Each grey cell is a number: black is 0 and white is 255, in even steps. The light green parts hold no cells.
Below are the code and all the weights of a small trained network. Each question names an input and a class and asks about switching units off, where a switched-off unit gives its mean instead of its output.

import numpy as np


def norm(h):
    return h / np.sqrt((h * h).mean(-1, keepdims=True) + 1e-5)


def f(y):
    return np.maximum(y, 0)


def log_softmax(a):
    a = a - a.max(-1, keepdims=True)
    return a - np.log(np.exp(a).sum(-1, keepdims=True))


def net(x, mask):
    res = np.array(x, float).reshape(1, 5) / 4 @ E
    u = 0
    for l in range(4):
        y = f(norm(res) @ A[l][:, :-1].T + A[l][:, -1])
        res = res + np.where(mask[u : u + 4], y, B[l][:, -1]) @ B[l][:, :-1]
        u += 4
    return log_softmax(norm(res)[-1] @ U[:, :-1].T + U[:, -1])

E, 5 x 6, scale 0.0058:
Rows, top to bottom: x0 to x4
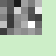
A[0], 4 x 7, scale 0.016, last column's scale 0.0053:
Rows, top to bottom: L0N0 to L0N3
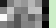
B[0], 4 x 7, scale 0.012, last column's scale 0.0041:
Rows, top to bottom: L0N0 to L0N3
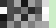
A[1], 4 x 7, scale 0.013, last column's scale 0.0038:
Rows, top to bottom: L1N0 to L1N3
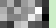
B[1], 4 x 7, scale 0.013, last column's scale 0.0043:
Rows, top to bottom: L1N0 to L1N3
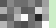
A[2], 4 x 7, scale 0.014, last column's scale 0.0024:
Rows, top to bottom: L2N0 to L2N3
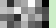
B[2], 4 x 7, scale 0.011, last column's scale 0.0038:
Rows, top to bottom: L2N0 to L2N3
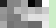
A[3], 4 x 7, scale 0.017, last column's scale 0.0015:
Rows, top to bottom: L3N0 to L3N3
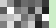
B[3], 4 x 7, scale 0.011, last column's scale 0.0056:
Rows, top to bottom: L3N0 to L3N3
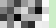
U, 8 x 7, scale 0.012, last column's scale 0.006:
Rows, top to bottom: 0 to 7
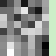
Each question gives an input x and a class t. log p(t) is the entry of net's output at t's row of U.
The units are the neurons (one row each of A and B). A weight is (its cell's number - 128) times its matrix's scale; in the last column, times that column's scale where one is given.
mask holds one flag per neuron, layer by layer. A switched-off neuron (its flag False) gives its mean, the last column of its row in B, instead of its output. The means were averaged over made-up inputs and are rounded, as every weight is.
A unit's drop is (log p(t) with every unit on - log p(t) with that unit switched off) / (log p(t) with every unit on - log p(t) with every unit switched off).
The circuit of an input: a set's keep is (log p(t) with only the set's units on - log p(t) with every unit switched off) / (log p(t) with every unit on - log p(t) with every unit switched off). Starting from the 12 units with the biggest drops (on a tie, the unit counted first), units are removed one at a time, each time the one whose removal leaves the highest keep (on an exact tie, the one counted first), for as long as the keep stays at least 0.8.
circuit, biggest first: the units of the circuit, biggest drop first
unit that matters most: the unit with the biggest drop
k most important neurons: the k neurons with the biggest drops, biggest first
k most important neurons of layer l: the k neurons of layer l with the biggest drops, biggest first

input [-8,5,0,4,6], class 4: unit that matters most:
L3N2
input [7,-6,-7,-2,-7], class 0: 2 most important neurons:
L0N2; L1N3
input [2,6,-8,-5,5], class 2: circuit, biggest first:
L0N1; L3N0
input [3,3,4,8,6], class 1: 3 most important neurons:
L2N0; L0N2; L1N2
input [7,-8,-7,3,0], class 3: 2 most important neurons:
L3N3; L1N0
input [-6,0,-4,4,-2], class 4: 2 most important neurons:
L3N2; L2N1
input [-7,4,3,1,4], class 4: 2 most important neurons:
L3N2; L0N1
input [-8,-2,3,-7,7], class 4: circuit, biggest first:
L3N2; L2N0
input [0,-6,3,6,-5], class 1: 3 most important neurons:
L2N0; L0N0; L0N3
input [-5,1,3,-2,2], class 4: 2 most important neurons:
L3N2; L0N1
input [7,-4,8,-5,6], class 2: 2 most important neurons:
L1N3; L0N2
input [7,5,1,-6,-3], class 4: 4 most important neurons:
L2N2; L2N0; L0N3; L3N3
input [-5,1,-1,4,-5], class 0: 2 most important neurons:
L0N2; L2N0
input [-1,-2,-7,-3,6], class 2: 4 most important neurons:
L0N1; L0N2; L3N0; L2N0
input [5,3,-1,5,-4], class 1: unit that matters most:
L2N0
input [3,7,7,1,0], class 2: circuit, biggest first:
L1N3; L3N0
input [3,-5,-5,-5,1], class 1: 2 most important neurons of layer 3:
L3N1; L3N2
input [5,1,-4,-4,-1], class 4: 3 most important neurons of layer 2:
L2N2; L2N0; L2N3
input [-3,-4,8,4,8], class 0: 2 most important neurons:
L0N0; L0N1
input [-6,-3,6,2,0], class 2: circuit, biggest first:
L1N3
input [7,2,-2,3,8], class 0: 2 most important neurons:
L0N0; L3N2
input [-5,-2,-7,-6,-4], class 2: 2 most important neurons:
L0N1; L2N0
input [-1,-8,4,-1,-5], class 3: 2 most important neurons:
L3N3; L0N1
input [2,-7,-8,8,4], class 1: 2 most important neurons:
L2N0; L1N2
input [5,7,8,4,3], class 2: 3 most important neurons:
L1N3; L3N0; L3N3
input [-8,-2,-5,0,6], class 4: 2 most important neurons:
L3N2; L0N2
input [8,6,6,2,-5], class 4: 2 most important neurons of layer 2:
L2N2; L2N3
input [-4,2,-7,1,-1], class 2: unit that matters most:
L0N1
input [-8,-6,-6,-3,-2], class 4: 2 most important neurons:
L3N2; L2N1
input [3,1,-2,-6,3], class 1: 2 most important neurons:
L3N1; L0N2
